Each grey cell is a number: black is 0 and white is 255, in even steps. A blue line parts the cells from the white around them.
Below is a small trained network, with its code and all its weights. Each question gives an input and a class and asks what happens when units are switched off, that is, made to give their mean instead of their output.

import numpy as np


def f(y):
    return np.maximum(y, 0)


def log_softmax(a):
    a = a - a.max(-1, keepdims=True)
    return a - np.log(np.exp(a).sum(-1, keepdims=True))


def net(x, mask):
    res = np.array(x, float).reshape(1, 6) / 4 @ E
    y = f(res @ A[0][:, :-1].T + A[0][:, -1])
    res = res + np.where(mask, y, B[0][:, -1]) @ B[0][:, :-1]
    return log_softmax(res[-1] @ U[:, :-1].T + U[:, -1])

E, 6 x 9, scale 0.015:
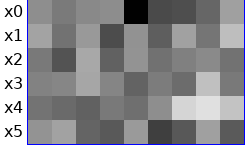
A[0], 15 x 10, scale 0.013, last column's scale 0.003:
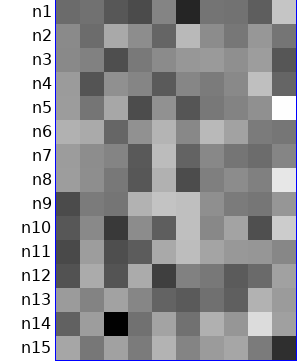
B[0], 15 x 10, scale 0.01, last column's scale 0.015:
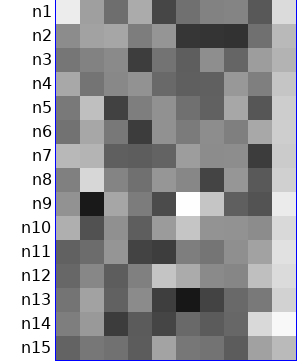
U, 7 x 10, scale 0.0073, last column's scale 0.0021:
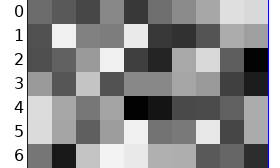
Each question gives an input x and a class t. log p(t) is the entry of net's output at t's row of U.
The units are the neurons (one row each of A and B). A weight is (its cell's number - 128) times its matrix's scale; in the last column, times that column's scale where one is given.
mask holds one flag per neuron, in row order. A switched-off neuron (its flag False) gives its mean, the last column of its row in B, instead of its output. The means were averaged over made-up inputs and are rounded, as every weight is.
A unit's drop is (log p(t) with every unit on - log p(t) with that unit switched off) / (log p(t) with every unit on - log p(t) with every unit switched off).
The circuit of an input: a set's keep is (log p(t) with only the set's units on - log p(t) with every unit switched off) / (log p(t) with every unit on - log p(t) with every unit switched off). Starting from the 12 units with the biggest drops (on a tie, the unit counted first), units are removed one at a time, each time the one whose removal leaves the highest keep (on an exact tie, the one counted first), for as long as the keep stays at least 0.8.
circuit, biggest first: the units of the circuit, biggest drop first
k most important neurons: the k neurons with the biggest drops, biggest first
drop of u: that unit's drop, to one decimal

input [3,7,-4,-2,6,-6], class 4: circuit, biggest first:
(n2)
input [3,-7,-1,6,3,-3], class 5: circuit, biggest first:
(n14; n10)
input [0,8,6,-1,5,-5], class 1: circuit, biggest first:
(n9; n2)
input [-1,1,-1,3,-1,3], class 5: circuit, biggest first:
(n14; n13)
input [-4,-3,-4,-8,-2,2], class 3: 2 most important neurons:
(n9; n13)
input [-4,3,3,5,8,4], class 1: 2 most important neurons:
(n9; n8)
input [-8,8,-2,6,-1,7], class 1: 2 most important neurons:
(n15; n6)
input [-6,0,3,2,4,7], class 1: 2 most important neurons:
(n8; n15)
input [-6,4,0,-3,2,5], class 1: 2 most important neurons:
(n8; n6)
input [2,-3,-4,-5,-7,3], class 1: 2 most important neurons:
(n12; n9)
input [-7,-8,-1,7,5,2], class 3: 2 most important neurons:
(n9; n10)
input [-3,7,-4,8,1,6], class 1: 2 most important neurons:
(n9; n15)
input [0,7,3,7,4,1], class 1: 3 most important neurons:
(n9; n1; n15)
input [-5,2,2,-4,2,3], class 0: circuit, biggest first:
(n11)
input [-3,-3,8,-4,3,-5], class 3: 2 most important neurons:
(n11; n12)
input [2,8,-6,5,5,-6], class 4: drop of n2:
0.1
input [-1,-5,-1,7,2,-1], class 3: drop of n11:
-0.1
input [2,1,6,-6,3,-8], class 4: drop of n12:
0.1
